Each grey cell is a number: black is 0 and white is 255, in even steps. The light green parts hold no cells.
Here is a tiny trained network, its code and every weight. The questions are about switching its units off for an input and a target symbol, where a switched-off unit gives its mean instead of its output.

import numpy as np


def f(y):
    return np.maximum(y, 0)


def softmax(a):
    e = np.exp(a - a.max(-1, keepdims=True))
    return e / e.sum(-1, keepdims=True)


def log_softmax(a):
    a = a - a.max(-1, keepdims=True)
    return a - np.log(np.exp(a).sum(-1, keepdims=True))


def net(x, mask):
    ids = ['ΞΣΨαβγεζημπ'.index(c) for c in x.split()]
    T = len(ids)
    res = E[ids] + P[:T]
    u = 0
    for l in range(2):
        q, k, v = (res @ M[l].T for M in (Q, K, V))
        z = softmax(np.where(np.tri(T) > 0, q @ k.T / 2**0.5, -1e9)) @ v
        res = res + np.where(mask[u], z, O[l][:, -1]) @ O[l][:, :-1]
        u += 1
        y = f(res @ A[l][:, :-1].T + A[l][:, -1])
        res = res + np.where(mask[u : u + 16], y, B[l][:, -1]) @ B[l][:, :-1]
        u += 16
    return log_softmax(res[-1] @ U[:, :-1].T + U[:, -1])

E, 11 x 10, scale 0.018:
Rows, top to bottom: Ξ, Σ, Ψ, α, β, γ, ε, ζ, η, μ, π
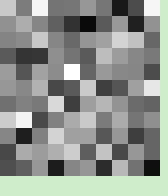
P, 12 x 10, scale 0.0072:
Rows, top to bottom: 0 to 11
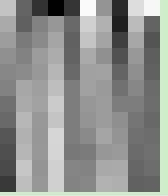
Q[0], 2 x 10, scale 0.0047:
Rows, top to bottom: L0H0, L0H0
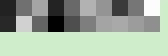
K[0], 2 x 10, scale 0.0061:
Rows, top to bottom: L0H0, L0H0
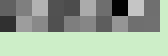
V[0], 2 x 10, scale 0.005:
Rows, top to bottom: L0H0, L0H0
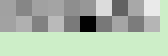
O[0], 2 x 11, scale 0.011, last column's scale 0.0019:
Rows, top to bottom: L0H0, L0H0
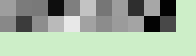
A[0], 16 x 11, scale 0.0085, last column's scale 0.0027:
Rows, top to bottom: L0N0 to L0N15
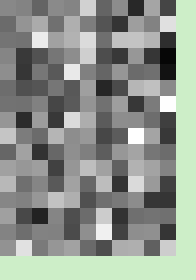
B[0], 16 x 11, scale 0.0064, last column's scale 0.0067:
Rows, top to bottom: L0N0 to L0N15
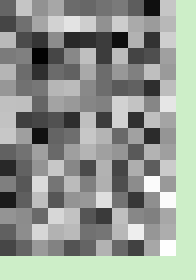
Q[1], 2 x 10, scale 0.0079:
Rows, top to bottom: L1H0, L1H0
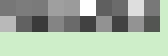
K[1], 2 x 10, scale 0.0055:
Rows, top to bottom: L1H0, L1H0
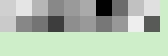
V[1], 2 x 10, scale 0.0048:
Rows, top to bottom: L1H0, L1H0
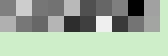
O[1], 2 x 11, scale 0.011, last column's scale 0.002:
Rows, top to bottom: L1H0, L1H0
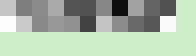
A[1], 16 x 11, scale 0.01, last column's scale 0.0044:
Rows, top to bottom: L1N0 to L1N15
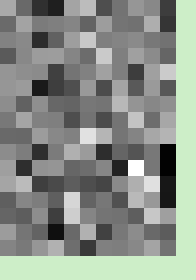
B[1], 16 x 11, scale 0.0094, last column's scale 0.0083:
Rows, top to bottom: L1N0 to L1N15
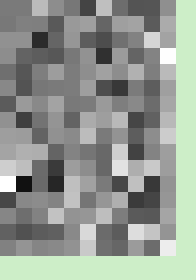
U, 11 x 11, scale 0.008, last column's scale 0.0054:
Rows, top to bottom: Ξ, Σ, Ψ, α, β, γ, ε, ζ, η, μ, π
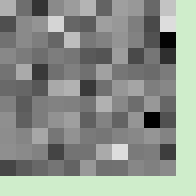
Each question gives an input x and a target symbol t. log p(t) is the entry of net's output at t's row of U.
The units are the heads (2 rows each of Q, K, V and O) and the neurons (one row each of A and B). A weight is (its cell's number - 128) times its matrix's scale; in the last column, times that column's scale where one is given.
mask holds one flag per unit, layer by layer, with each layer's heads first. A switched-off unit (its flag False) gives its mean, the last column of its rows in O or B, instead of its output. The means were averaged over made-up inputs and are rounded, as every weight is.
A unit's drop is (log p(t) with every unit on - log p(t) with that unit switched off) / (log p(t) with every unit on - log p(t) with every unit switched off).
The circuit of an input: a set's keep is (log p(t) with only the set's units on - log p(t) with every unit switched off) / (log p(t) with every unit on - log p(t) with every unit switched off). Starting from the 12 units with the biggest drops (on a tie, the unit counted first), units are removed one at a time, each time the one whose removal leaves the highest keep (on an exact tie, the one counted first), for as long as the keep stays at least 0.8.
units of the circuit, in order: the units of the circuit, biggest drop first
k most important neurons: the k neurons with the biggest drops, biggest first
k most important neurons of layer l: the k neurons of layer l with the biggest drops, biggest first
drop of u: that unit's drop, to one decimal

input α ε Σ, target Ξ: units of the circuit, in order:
L0N12, L1N11
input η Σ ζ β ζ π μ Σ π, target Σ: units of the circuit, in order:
L0H0, L1N3, L1N11
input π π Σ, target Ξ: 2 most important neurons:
L1N11, L1N15
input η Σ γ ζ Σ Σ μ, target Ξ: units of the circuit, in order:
L1N3, L0N1
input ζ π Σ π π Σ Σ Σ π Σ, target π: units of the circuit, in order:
L1H0
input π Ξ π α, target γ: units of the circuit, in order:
L0N13, L0N14
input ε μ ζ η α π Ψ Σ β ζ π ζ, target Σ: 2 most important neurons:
L0N15, L0N0
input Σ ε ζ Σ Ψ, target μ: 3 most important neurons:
L1N10, L0N2, L0N12
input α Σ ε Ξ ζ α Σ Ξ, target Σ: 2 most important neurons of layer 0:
L0N0, L0N10
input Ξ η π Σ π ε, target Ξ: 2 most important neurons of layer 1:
L1N3, L1N15
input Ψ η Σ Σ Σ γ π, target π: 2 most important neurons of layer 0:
L0N3, L0N7
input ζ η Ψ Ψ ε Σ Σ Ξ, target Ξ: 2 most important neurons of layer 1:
L1N10, L1N15
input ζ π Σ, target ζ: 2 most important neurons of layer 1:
L1N11, L1N3
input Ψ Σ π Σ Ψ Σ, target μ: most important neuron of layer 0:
L0N2
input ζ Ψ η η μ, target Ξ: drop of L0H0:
0.2
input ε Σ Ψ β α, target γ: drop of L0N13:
0.6
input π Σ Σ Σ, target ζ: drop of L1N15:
0.2
